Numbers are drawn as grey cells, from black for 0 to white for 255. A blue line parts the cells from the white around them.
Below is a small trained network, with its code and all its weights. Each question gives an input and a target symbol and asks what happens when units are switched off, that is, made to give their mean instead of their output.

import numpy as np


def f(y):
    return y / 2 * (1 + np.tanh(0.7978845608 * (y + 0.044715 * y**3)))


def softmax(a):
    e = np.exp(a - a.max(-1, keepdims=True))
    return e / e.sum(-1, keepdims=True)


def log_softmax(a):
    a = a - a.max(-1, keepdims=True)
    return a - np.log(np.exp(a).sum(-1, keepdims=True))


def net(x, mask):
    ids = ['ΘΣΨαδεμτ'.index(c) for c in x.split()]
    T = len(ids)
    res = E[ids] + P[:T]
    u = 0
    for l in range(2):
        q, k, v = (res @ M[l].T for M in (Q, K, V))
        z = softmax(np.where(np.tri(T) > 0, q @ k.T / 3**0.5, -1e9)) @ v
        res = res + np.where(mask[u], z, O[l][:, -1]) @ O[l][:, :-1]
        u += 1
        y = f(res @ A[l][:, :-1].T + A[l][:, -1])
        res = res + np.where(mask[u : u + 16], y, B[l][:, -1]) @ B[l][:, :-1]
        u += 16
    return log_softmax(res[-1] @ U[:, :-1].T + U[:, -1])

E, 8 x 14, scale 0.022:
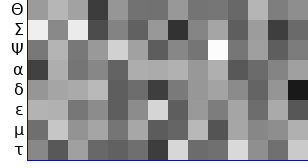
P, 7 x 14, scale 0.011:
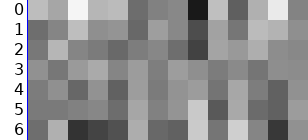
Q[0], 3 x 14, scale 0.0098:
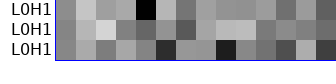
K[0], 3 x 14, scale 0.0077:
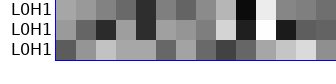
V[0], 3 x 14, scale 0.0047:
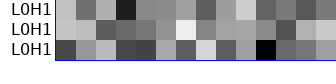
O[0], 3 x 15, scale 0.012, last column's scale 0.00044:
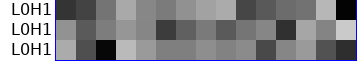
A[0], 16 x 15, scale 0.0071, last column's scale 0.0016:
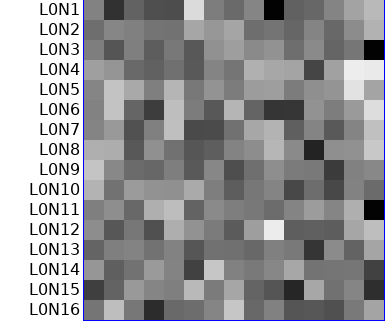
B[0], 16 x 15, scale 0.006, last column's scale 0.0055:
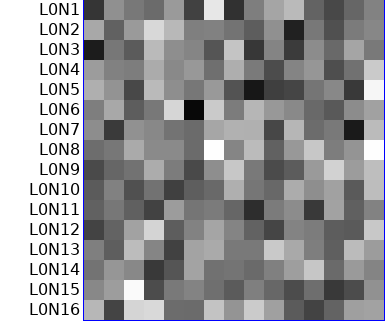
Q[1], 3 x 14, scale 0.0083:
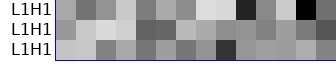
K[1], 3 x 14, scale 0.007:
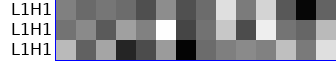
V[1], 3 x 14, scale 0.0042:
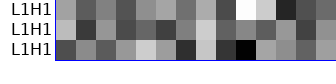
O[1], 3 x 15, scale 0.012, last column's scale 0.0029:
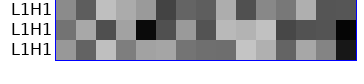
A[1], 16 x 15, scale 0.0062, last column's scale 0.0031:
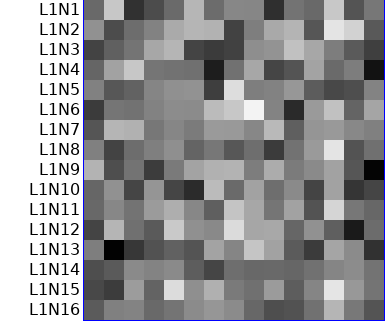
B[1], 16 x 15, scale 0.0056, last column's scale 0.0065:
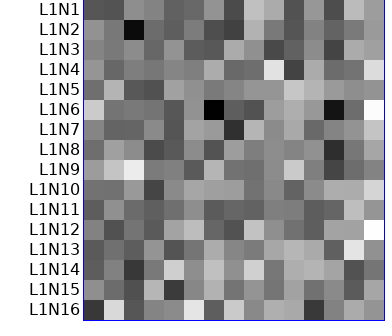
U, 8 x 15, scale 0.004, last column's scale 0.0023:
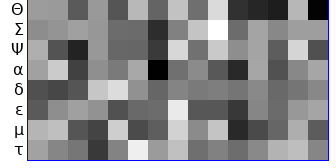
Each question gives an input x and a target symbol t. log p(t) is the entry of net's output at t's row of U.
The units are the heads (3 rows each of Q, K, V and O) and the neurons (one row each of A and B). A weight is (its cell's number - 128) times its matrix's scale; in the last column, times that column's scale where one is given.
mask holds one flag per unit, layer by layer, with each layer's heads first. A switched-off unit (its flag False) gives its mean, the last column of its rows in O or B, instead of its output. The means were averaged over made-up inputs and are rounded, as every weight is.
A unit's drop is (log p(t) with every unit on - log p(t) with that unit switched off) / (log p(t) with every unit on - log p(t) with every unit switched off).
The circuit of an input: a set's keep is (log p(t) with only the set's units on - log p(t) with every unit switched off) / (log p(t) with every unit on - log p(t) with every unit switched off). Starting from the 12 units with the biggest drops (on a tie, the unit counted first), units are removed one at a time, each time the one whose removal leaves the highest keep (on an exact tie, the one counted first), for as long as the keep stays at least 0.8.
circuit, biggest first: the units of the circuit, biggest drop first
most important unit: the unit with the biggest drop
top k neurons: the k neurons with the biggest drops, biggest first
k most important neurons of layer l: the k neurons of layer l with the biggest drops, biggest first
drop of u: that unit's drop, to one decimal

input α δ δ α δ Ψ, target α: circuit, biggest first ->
(L1H1, L0N5, L0H1)
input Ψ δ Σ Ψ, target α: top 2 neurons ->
(L0N5, L1N6)
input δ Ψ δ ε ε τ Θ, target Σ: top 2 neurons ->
(L0N16, L0N4)
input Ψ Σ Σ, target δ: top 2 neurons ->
(L0N7, L1N14)
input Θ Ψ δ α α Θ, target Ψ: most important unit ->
L0H1
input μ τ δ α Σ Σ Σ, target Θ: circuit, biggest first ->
(L0H1, L1H1)
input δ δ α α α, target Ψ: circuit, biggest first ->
(L0H1, L1N6, L1N13)
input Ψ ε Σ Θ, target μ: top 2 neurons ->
(L0N6, L0N12)
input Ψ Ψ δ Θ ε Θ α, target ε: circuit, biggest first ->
(L0H1, L1N12, L0N4)
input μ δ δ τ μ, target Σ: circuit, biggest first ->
(L1H1, L0N5, L0H1)
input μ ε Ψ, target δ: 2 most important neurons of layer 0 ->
(L0N12, L0N7)
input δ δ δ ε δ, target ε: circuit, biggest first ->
(L0H1, L0N8)
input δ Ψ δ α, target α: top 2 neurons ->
(L1N6, L0N5)
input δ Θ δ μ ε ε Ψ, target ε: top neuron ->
(L0N12)
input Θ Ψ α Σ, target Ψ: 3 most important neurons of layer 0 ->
(L0N5, L0N10, L0N15)
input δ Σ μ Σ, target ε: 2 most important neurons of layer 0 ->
(L0N9, L0N12)
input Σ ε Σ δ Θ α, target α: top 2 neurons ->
(L1N6, L0N13)
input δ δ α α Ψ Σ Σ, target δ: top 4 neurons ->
(L0N7, L1N14, L0N1, L0N12)
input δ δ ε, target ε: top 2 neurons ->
(L1N12, L0N4)
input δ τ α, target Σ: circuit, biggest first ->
(L1H1)
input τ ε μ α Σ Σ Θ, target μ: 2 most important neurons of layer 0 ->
(L0N6, L0N1)
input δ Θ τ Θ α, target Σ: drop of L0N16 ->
0.0
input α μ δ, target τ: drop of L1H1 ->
0.6
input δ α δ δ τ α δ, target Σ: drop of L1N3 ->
-0.1
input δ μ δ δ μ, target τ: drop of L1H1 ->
1.3
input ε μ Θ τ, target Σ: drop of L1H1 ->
0.9
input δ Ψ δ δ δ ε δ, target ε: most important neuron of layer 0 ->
(L0N8)
